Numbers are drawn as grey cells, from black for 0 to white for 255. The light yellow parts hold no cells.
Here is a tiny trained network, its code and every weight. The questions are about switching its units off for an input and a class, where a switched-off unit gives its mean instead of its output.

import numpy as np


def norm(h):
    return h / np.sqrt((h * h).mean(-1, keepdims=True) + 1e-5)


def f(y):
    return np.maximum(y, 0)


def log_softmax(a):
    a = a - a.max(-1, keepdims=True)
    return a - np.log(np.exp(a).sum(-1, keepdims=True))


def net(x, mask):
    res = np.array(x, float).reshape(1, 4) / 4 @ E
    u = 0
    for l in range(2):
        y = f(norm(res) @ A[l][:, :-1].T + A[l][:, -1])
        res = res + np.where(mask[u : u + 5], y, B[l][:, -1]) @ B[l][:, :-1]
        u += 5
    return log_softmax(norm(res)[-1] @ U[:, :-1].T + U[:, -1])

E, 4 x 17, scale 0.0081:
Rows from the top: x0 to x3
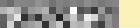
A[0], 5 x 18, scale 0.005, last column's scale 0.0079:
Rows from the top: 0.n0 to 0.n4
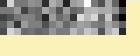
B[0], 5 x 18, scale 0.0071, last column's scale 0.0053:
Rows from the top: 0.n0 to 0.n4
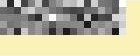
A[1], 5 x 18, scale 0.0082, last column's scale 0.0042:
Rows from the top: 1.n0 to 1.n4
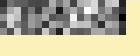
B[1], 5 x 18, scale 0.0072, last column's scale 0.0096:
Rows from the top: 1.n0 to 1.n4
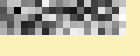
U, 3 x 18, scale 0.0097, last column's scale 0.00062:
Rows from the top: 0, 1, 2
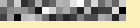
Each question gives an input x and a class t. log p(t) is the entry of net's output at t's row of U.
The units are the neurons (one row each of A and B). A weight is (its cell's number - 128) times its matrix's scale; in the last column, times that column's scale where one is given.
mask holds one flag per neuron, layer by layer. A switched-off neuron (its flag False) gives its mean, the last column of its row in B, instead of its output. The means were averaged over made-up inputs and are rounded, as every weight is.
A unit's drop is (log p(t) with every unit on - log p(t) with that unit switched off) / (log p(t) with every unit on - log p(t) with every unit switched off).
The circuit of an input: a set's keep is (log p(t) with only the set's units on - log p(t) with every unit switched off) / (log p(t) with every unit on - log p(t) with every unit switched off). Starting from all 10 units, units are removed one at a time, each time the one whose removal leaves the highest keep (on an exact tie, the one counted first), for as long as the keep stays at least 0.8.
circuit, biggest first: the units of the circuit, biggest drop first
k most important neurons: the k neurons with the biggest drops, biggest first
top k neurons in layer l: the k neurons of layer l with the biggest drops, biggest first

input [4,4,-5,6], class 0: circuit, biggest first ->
[1.n1]
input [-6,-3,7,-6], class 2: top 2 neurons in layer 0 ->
[0.n0, 0.n3]
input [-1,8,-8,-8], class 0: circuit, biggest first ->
[1.n1, 1.n2]
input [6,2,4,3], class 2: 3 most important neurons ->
[1.n1, 1.n4, 0.n4]
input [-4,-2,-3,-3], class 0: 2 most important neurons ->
[0.n4, 1.n1]
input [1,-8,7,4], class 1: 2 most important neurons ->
[1.n0, 0.n2]
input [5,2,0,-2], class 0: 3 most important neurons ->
[1.n4, 0.n4, 1.n0]
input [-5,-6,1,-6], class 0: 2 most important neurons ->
[1.n4, 1.n2]
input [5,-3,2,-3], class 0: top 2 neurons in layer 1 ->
[1.n4, 1.n2]
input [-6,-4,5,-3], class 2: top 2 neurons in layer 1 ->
[1.n1, 1.n2]
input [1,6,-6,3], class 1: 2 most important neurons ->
[1.n1, 0.n4]
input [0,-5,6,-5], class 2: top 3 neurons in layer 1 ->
[1.n1, 1.n2, 1.n3]
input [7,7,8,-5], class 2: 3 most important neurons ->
[1.n1, 1.n0, 0.n2]
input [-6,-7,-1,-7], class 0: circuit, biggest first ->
[1.n4]
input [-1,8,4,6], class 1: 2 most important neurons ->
[1.n2, 1.n4]
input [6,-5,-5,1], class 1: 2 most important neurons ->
[1.n1, 0.n4]
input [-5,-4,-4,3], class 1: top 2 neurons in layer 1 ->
[1.n1, 1.n4]
